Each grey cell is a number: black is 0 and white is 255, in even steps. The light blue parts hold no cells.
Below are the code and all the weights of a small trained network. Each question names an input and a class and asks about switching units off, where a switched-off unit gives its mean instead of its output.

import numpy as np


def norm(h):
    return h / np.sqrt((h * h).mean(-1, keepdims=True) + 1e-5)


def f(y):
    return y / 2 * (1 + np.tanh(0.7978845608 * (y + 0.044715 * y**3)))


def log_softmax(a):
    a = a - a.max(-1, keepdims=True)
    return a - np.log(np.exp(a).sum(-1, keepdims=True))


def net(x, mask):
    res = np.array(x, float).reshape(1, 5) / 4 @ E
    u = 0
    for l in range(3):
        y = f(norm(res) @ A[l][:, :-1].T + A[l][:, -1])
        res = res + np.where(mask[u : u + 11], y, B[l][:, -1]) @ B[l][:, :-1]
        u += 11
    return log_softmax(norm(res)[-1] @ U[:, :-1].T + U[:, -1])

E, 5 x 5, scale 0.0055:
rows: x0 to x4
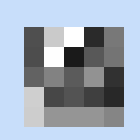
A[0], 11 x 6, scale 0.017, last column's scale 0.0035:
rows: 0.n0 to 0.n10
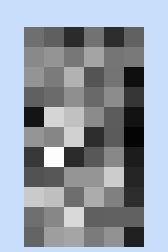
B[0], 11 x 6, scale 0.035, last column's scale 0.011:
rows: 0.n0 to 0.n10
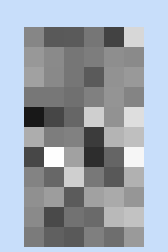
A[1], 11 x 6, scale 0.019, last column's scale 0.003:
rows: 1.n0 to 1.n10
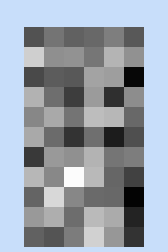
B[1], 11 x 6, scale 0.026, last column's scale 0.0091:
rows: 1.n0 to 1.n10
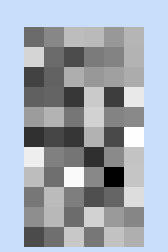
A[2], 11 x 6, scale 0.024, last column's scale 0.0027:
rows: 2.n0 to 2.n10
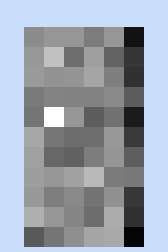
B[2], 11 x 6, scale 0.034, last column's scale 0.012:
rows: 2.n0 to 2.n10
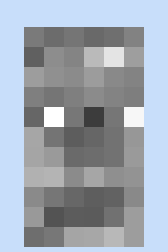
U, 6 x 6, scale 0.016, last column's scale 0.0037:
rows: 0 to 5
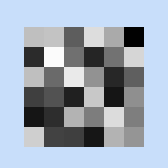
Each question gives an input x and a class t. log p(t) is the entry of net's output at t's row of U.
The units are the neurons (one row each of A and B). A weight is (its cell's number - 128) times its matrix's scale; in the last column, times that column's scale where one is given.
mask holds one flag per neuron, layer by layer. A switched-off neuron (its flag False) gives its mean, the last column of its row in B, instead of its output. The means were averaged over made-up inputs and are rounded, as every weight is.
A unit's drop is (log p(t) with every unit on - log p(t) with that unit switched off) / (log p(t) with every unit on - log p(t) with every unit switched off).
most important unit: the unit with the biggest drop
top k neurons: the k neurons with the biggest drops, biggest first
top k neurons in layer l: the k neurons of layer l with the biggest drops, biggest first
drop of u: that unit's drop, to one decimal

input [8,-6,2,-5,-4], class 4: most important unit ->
0.n4
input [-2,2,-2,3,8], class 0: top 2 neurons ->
[0.n8; 0.n6]
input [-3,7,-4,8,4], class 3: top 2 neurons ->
[0.n0; 1.n5]
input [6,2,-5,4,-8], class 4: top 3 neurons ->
[0.n4; 0.n9; 2.n4]
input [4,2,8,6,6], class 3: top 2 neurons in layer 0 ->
[0.n0; 0.n6]
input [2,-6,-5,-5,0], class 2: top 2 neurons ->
[0.n7; 0.n4]
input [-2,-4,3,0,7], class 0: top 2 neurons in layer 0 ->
[0.n6; 0.n0]
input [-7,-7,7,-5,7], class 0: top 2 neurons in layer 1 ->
[1.n9; 1.n4]
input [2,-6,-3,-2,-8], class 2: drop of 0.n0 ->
0.1
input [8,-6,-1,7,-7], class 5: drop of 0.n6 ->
0.0
